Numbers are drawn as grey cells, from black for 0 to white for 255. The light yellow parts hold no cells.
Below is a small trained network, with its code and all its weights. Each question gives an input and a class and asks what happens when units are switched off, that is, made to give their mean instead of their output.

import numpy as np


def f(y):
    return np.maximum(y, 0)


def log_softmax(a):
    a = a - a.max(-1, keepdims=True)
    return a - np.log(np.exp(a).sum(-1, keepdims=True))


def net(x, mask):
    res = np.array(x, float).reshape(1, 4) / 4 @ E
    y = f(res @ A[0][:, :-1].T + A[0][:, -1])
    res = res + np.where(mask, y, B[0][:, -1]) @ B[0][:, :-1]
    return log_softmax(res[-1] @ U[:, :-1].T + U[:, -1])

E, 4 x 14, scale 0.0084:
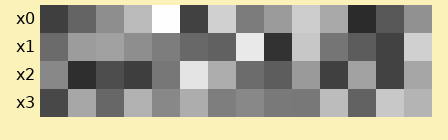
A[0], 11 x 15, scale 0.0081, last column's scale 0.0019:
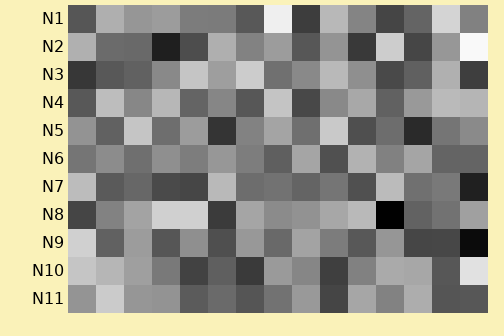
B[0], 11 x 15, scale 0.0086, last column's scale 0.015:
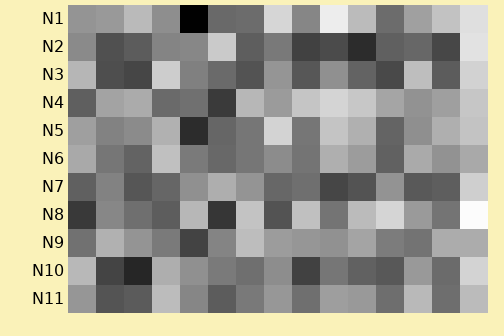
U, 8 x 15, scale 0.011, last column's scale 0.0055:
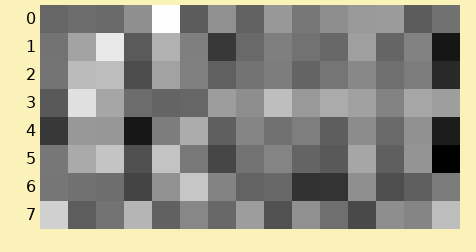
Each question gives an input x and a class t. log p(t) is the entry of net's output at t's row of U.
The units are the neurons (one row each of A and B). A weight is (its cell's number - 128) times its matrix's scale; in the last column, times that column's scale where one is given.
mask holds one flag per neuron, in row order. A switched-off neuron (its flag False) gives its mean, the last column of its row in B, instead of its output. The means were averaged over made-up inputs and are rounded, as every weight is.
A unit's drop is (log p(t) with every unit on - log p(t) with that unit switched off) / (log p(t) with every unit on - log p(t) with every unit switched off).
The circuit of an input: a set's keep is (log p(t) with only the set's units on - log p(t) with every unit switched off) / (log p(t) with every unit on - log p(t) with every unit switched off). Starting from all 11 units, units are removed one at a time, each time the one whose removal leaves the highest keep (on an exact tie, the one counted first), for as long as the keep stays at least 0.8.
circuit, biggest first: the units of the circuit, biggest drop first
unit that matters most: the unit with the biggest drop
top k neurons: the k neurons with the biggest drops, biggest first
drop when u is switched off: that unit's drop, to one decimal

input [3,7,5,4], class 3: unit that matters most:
N4
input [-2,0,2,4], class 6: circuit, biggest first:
N1, N5, N11
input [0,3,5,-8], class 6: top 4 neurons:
N1, N2, N7, N3
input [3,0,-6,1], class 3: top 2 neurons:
N2, N10
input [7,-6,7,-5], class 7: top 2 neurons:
N3, N8
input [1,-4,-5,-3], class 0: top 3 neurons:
N1, N5, N3
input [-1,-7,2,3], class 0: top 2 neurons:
N1, N5
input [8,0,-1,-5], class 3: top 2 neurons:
N5, N8
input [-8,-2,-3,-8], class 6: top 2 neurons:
N7, N1
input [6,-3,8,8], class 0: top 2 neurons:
N1, N5
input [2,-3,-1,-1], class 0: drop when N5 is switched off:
0.3
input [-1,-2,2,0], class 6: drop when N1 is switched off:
0.1
